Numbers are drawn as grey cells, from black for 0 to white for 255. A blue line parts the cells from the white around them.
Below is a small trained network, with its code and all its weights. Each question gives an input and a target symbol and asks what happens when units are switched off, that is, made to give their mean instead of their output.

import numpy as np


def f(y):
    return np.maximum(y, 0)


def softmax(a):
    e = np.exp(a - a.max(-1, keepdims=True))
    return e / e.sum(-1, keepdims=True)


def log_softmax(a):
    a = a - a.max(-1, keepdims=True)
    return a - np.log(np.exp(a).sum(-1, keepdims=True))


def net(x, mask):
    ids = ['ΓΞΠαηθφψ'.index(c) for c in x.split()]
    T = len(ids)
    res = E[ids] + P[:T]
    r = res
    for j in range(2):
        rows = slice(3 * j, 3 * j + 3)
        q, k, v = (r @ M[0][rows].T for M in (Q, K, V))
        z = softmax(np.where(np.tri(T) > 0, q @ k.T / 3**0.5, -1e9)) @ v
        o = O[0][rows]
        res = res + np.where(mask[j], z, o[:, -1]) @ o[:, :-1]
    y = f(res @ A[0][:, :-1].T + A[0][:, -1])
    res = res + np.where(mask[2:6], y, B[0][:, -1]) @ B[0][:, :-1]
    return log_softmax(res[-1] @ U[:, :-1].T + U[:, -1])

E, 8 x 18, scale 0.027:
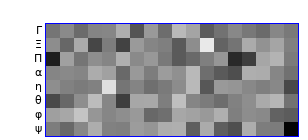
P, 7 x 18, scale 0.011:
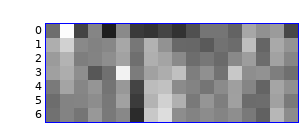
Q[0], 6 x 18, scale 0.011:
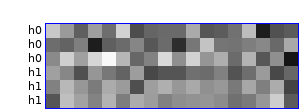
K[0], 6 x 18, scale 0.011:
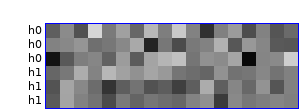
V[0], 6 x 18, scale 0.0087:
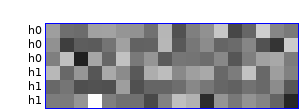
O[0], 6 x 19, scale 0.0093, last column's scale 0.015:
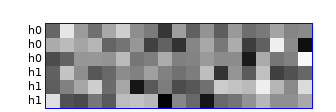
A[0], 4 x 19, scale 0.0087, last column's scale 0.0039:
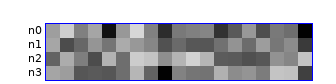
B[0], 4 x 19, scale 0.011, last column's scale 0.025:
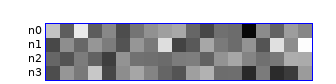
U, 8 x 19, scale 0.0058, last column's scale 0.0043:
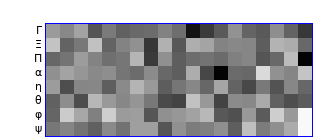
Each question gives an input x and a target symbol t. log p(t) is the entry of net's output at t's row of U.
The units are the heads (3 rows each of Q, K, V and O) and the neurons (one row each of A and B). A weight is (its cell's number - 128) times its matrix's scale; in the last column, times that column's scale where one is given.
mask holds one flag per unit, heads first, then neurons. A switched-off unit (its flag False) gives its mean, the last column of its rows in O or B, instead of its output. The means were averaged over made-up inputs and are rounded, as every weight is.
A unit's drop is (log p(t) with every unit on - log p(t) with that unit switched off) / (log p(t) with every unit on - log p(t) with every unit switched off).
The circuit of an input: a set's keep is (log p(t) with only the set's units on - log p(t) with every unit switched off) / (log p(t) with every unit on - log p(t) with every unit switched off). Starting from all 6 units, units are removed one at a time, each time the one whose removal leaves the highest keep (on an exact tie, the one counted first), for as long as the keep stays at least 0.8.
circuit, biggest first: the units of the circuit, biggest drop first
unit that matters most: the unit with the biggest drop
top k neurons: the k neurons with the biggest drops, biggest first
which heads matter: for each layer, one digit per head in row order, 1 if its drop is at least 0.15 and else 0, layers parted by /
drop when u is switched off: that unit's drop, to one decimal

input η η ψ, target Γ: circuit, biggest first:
h1; n0; h0
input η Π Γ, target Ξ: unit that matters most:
h0
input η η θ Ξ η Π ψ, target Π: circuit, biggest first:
n2; h1
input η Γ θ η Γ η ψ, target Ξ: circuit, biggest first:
h0; h1; n1
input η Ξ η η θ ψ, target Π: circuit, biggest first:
h1; n2
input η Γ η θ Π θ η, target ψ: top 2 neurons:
n1; n3
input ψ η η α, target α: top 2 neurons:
n0; n3
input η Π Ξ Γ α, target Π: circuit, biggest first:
h1; n2
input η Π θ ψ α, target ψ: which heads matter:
10
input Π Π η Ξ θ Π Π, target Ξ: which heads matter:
11
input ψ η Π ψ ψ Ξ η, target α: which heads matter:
01
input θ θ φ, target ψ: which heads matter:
10
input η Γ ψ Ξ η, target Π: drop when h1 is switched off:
1.4
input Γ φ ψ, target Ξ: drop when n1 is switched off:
0.1
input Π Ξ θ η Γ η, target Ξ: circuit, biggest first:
h1
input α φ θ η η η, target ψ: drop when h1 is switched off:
0.1
